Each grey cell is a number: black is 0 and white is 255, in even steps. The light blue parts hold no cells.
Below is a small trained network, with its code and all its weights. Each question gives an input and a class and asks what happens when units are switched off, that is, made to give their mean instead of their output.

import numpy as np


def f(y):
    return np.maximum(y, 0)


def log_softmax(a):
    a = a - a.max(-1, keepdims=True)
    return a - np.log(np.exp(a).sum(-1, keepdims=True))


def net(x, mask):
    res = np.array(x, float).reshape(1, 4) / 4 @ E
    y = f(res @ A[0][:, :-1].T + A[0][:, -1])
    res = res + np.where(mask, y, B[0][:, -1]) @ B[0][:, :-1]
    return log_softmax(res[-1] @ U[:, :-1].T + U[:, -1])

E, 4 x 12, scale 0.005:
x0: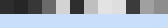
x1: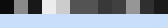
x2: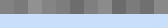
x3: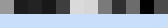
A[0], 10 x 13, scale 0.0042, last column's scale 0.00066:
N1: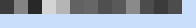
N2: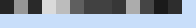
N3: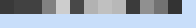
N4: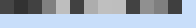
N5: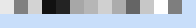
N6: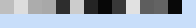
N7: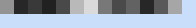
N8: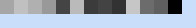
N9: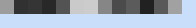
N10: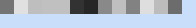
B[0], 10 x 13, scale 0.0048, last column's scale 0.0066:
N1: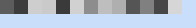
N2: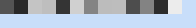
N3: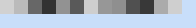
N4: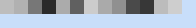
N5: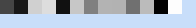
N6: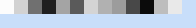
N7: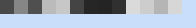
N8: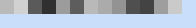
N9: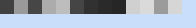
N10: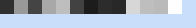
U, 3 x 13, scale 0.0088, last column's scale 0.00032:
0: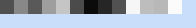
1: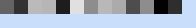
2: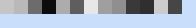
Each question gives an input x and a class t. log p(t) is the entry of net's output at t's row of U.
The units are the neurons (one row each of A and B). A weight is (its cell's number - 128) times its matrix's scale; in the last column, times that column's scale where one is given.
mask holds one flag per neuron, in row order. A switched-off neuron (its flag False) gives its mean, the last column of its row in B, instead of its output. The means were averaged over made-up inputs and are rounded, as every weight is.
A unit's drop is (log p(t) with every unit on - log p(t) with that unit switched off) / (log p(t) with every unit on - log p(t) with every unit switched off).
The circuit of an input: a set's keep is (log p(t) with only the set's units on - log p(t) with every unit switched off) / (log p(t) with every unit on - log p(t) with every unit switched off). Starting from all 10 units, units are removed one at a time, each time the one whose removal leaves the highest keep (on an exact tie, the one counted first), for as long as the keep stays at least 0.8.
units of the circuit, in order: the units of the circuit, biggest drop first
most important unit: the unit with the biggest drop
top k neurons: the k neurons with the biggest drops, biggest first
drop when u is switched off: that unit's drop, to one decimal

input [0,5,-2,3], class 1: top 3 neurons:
(N10; N2; N1)
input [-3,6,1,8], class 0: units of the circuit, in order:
(N7)
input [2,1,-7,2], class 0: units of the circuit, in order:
(N6; N5)
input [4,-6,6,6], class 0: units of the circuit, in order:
(N7; N9)
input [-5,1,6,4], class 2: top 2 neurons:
(N6; N10)
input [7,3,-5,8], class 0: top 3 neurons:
(N7; N9; N6)
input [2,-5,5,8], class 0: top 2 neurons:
(N7; N9)
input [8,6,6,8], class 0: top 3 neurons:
(N7; N9; N6)
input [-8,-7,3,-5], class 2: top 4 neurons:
(N6; N8; N2; N1)
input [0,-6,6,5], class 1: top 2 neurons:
(N5; N10)
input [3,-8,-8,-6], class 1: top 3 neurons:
(N5; N7; N9)
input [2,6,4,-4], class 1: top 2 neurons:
(N2; N1)
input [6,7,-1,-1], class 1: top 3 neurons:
(N2; N1; N6)
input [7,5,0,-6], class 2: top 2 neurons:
(N3; N4)
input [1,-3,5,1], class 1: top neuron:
(N10)
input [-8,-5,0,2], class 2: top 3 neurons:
(N6; N8; N2)
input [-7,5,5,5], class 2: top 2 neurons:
(N6; N8)
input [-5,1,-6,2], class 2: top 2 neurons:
(N6; N10)
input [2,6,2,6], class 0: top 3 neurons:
(N7; N9; N5)
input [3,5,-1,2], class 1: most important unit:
N2
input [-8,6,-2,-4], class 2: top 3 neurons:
(N6; N8; N5)
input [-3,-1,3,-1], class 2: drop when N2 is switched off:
0.2
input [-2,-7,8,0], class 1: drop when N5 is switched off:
0.3
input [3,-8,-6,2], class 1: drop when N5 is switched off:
0.6
